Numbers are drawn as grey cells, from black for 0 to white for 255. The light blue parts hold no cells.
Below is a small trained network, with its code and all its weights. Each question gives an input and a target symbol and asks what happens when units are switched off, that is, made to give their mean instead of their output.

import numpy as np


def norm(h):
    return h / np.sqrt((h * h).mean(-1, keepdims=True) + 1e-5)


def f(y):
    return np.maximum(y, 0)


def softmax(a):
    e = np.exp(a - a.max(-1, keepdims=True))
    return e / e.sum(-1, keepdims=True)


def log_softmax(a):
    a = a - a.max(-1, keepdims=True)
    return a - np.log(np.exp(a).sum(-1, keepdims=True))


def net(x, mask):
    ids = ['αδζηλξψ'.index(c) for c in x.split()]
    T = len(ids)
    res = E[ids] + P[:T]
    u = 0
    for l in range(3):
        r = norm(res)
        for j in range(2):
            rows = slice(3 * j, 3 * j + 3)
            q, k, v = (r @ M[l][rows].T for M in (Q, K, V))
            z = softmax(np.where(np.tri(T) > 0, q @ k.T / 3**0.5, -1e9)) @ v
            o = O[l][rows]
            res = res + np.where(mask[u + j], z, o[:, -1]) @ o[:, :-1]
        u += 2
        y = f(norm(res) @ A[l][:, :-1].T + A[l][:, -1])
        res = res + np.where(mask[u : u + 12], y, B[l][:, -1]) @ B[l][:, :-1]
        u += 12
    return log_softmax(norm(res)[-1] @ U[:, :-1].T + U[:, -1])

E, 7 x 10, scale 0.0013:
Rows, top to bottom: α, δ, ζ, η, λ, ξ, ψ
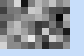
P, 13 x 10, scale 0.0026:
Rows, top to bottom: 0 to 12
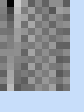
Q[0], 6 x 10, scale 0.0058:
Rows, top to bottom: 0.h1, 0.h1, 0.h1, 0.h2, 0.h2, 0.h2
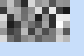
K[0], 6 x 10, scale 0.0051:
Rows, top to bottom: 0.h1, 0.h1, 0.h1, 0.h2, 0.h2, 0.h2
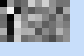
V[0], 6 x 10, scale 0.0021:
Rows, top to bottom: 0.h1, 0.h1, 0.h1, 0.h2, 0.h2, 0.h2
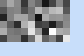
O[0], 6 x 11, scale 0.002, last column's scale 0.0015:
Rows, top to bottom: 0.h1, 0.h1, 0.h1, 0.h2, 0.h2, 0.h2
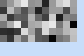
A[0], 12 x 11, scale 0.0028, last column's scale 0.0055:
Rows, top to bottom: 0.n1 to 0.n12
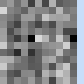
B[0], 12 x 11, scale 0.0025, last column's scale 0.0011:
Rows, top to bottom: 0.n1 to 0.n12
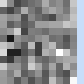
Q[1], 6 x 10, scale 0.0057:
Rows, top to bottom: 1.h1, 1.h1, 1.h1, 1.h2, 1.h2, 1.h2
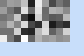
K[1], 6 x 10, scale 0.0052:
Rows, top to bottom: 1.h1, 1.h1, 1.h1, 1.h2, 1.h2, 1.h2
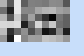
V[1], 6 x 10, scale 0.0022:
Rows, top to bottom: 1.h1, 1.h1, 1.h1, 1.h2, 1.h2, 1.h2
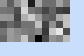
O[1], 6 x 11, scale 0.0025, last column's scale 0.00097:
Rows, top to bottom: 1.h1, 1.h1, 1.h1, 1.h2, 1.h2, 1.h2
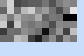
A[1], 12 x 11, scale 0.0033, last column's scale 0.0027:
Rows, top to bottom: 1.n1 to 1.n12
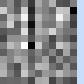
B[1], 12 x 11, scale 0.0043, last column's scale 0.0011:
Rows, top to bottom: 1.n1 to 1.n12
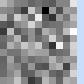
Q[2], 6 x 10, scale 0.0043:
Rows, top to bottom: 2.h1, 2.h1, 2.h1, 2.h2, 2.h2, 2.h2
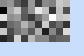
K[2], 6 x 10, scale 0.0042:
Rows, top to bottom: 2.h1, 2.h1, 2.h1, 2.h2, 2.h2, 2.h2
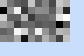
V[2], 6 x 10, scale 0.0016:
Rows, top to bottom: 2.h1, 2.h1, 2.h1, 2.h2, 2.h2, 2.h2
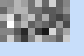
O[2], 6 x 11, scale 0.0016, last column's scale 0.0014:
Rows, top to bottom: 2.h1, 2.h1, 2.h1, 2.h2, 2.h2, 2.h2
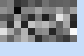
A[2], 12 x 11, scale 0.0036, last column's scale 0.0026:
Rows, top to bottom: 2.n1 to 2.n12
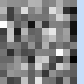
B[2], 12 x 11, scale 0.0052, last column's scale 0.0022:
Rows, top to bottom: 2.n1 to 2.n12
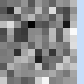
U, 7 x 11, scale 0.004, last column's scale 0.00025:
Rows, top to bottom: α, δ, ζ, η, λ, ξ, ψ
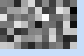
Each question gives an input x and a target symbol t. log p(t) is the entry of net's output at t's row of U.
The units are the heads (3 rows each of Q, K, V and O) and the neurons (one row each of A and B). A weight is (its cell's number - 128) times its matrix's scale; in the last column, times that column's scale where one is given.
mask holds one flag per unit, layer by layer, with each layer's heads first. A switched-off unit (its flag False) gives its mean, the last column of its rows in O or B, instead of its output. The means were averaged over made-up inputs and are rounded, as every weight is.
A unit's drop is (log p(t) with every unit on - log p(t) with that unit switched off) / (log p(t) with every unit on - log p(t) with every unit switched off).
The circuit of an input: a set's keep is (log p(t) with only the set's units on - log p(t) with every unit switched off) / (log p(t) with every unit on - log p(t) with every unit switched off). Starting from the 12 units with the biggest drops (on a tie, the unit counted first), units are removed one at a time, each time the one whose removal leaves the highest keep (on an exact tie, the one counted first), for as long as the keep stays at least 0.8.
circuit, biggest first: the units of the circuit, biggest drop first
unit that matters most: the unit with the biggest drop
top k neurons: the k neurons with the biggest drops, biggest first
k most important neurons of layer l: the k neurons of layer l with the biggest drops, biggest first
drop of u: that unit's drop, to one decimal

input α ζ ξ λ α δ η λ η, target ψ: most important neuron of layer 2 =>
(2.n4)
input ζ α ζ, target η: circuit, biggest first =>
(0.h1 2.n9)
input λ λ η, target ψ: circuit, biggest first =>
(0.h2 2.n4)
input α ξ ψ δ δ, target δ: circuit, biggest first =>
(0.h1 2.n10)
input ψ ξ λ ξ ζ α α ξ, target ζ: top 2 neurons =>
(1.n11 2.n5)
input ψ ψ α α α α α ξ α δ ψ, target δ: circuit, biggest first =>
(0.h1 1.n7)
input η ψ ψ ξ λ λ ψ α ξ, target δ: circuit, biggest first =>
(0.h1 1.n3)
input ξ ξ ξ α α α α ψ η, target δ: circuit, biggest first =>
(0.h1 1.n7)
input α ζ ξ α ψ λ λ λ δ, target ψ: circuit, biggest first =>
(0.h2 2.n4 1.n1)
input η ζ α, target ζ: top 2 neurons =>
(2.n12 1.n7)
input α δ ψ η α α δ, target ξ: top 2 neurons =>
(1.n6 2.n11)
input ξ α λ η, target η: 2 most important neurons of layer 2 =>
(2.n5 2.n6)
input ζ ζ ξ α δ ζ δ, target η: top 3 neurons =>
(1.n12 2.n9 1.n7)
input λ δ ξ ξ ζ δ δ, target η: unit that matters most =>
2.n9
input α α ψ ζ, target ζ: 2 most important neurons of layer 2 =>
(2.n12 2.n5)
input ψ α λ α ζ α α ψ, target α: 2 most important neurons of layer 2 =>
(2.n3 2.n5)
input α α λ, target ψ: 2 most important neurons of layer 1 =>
(1.n1 1.n5)
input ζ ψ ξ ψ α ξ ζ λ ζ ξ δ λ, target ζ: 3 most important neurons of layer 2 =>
(2.n5 2.n10 2.n4)
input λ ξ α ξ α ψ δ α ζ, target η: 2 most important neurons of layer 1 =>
(1.n12 1.n6)
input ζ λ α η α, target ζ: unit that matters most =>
0.h2
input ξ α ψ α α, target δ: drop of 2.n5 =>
0.0
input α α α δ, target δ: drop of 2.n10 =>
0.2
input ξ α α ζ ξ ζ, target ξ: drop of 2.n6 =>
0.2
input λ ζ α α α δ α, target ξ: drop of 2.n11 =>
0.1
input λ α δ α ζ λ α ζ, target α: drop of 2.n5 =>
0.6
